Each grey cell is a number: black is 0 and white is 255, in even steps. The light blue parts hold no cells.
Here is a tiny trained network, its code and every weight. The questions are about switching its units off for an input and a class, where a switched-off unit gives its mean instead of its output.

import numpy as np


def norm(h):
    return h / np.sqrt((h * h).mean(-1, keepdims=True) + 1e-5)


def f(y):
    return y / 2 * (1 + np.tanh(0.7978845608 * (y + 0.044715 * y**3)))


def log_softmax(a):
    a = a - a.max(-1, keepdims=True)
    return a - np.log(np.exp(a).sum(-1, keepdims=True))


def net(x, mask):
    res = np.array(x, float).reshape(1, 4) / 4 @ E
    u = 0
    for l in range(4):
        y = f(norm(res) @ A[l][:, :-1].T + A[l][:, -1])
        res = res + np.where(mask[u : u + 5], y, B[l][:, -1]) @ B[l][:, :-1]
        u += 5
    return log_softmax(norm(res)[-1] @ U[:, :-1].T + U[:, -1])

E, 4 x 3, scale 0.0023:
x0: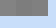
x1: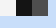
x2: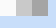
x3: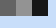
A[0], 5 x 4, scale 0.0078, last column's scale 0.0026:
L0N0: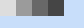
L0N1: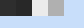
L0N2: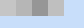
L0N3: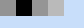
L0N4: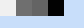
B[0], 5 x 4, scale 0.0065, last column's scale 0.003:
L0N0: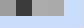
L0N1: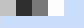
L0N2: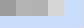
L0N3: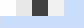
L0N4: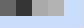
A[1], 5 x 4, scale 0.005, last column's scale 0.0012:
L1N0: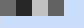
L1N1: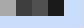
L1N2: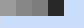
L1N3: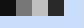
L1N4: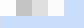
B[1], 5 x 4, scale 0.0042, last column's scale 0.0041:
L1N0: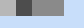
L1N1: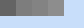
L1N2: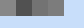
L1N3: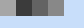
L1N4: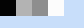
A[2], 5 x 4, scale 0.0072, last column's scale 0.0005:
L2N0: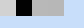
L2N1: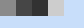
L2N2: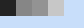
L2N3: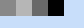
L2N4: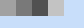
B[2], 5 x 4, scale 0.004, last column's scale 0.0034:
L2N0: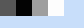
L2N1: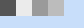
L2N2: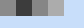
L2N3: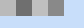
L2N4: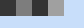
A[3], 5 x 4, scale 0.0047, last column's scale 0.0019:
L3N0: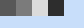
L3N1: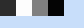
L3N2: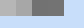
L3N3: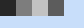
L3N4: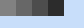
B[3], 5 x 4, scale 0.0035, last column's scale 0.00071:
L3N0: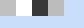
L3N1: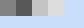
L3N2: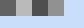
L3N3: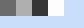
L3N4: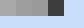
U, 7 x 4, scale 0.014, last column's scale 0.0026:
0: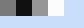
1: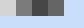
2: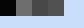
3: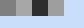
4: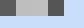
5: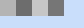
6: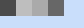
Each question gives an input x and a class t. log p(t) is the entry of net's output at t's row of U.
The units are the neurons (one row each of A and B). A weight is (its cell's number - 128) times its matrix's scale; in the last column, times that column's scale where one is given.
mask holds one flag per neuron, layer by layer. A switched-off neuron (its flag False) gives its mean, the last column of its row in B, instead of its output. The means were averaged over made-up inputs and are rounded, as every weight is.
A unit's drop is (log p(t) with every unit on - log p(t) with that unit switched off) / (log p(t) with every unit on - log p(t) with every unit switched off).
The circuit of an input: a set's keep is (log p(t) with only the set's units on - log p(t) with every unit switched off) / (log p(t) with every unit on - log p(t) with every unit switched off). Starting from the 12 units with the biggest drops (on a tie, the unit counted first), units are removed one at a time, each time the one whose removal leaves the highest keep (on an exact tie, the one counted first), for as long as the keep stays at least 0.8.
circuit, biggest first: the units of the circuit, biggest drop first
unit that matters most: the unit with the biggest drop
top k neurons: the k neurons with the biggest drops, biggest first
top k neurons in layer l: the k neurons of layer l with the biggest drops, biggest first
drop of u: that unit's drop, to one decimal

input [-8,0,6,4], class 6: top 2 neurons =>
L0N2; L0N1
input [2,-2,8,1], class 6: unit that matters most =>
L1N4
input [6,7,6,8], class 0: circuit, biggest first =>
L0N4; L2N0
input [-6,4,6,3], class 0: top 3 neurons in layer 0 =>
L0N0; L0N4; L0N3
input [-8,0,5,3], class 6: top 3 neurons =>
L0N2; L0N1; L1N4
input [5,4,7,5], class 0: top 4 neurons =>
L0N0; L0N4; L2N0; L0N3
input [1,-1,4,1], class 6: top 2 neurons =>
L0N2; L1N4
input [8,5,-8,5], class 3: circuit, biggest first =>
L0N3; L2N1
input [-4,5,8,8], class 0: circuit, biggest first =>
L0N4; L0N3
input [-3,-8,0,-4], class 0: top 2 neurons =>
L0N3; L0N1
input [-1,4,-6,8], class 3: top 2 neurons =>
L1N4; L2N0
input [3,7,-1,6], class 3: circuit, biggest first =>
L0N1; L2N1
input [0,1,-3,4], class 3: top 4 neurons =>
L1N4; L2N0; L0N4; L0N0
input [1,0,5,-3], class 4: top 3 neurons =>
L1N4; L0N1; L0N2
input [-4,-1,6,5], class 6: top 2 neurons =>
L1N4; L0N1
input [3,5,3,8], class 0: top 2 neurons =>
L0N4; L0N0
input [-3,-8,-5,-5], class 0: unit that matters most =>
L0N1
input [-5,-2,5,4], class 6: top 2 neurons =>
L1N4; L0N3
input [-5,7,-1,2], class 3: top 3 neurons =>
L0N3; L0N1; L2N4
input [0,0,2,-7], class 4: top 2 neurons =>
L1N4; L0N2
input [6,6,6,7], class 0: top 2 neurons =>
L0N4; L2N0
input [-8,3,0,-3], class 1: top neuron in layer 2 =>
L2N1
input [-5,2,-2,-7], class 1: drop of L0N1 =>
0.2
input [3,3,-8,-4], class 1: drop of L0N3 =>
0.7
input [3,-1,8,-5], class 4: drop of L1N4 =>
0.4
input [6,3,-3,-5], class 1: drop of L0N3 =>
1.0
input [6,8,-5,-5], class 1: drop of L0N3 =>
1.4
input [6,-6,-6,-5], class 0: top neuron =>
L0N1
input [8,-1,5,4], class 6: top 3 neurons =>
L0N2; L1N4; L0N1
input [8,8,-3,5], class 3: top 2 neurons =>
L0N3; L0N1
